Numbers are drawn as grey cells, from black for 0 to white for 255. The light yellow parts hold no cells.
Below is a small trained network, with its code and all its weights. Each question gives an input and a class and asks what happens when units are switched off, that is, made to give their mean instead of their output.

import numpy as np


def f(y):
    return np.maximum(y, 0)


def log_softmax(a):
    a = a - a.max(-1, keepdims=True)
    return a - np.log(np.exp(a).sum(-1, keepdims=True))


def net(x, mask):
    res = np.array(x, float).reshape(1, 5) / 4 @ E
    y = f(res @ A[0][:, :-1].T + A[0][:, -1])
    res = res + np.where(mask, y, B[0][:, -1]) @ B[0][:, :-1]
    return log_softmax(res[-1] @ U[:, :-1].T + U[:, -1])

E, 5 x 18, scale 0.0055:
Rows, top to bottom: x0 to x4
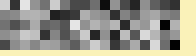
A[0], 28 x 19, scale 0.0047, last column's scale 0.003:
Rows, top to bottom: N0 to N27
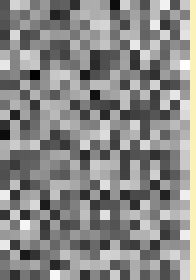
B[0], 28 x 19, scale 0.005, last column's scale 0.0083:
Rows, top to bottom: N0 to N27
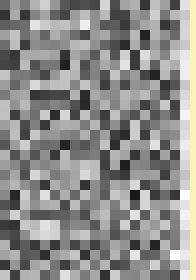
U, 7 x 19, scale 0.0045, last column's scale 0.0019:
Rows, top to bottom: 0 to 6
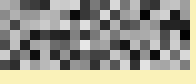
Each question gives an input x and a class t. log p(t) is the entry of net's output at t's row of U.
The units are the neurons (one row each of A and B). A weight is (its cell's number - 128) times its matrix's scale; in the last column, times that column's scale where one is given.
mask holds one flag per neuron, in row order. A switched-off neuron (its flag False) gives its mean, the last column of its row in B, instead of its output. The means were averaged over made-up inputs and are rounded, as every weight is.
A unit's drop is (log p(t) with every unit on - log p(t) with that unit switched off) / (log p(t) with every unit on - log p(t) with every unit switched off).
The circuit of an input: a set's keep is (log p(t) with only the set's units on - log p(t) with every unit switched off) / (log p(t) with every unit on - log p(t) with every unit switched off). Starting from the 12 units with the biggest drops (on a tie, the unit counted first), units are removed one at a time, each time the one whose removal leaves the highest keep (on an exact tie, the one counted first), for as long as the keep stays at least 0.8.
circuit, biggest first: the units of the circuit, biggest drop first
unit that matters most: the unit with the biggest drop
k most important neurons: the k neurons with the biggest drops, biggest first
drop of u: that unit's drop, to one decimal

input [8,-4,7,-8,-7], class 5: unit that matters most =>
N24
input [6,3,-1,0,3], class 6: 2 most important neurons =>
[N22 N7]
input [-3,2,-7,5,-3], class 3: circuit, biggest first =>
[N9 N21]
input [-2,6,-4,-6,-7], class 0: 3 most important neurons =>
[N19 N11 N25]
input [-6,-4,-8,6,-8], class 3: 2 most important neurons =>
[N9 N14]
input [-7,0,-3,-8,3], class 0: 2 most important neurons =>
[N25 N18]
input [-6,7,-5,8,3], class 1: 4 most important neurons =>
[N0 N21 N3 N13]
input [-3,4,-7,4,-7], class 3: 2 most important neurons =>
[N9 N21]
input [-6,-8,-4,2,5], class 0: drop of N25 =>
0.1
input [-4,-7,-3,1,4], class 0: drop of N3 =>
0.0
